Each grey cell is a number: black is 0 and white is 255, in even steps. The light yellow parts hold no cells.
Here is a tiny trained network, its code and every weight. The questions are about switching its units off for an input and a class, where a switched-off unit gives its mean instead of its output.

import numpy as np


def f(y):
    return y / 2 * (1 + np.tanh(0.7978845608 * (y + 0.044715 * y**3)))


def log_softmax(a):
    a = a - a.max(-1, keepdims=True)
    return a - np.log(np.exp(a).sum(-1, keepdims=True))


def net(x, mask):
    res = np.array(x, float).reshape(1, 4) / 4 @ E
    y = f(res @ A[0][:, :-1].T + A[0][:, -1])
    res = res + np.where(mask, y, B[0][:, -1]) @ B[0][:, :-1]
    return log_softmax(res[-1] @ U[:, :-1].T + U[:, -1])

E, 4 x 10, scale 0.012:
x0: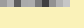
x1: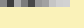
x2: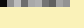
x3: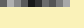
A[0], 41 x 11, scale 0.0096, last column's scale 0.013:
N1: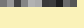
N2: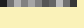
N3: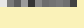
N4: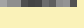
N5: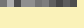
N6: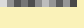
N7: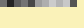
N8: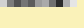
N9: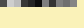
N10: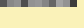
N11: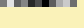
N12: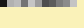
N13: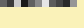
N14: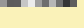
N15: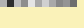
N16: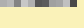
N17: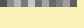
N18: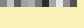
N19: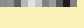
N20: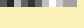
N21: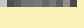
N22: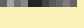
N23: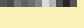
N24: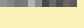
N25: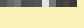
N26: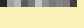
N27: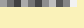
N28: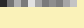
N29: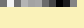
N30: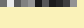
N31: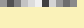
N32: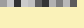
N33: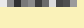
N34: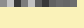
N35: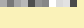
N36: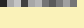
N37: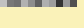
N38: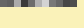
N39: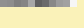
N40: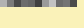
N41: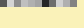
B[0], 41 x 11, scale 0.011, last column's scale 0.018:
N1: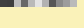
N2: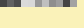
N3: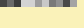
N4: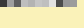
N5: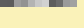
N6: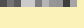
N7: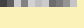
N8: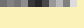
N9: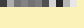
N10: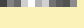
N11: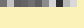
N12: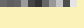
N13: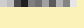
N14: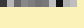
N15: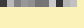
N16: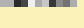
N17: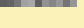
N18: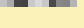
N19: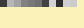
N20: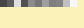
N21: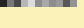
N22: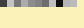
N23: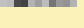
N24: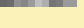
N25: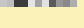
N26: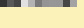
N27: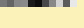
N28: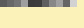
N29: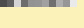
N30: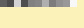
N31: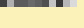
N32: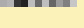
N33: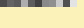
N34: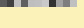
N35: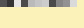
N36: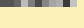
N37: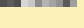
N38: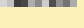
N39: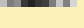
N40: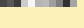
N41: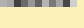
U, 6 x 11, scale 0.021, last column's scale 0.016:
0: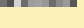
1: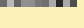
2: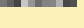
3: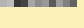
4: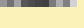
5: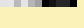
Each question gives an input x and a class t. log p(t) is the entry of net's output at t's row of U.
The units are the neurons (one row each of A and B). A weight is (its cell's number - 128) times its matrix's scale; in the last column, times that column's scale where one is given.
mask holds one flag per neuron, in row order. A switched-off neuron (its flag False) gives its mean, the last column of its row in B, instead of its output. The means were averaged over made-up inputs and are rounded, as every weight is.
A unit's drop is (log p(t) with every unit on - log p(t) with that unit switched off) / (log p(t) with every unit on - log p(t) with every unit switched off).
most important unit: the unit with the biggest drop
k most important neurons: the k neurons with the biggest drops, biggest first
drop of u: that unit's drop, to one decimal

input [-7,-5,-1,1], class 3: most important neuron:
(N13)
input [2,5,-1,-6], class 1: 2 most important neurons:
(N31; N15)
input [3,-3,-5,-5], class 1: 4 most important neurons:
(N19; N14; N31; N12)
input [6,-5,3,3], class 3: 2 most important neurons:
(N41; N32)
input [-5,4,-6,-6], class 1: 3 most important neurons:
(N15; N14; N31)
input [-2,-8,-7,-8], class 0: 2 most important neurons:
(N29; N1)
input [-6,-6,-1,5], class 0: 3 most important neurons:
(N30; N29; N32)
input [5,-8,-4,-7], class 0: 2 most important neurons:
(N34; N29)
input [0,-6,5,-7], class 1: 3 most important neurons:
(N19; N14; N31)
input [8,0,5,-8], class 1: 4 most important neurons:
(N31; N19; N14; N15)
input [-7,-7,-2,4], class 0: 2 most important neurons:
(N30; N29)
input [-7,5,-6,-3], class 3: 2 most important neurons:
(N13; N23)
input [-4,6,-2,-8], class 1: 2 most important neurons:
(N15; N31)
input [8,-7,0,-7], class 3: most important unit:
N32
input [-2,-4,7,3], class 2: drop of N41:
0.0
